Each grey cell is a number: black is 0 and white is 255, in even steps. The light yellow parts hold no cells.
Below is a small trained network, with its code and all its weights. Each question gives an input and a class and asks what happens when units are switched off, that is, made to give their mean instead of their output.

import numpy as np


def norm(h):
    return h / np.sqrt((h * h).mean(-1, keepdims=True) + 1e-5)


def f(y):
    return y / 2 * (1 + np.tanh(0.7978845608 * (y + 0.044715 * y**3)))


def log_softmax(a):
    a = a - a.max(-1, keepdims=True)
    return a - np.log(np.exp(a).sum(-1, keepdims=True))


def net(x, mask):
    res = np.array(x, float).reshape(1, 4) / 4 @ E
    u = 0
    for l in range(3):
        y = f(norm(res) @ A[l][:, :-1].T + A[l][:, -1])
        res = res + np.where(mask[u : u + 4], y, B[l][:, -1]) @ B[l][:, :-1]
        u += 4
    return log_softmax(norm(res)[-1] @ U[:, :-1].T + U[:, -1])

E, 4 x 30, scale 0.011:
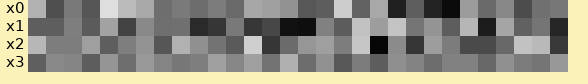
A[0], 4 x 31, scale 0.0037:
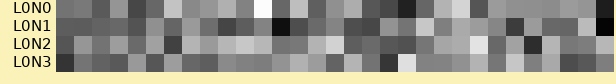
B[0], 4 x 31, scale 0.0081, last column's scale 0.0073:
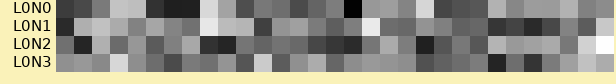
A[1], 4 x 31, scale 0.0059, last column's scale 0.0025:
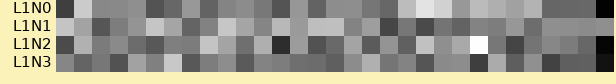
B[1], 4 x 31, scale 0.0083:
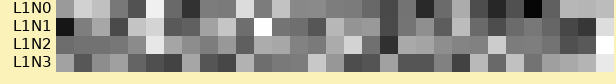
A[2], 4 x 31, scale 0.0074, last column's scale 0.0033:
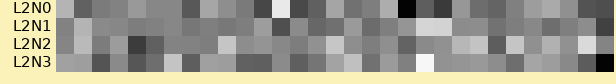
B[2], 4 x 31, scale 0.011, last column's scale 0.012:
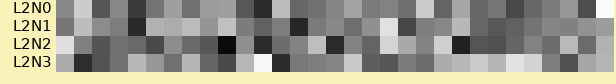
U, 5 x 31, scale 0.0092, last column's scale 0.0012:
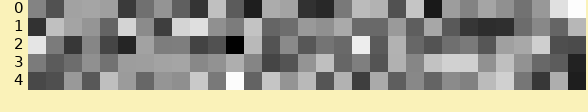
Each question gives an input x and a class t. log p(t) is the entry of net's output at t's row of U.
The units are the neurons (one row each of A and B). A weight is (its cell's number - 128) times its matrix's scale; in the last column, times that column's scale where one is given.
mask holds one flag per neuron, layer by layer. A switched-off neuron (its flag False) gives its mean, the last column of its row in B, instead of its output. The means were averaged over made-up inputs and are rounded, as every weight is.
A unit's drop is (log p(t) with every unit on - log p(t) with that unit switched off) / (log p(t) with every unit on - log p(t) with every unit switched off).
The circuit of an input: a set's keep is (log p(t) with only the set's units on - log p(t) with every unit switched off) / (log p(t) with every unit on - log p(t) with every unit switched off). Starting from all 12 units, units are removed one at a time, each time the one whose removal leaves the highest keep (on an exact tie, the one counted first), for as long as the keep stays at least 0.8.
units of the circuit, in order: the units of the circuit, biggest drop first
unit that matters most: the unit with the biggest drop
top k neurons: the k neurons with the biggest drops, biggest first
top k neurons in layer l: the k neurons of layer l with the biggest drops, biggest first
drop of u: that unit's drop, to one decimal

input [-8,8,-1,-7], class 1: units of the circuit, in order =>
[L1N0]
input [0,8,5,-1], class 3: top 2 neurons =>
[L0N2, L2N3]
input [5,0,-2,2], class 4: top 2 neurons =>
[L0N2, L1N1]
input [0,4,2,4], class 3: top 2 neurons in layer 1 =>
[L1N2, L1N0]
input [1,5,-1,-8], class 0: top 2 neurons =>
[L2N0, L1N3]
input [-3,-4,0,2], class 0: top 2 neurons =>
[L0N2, L2N0]
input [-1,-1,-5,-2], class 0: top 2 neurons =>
[L1N1, L1N2]
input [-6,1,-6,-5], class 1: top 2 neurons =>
[L0N1, L1N3]
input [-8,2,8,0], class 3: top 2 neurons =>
[L2N3, L1N2]
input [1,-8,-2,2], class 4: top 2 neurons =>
[L1N1, L1N3]
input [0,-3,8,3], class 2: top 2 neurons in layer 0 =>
[L0N1, L0N2]
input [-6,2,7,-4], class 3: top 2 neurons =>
[L2N3, L1N2]
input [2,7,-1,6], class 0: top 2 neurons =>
[L2N0, L1N3]
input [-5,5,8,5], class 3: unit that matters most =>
L2N3
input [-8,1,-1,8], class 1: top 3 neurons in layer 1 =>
[L1N2, L1N3, L1N0]
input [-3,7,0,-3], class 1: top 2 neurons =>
[L1N0, L0N1]
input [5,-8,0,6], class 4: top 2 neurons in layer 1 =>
[L1N0, L1N1]
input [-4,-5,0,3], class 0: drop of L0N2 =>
0.2
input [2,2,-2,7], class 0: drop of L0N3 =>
0.0
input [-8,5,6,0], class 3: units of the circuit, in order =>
[L2N3]
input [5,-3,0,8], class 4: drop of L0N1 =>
0.1
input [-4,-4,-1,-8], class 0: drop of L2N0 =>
0.1
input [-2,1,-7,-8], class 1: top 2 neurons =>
[L1N3, L0N2]
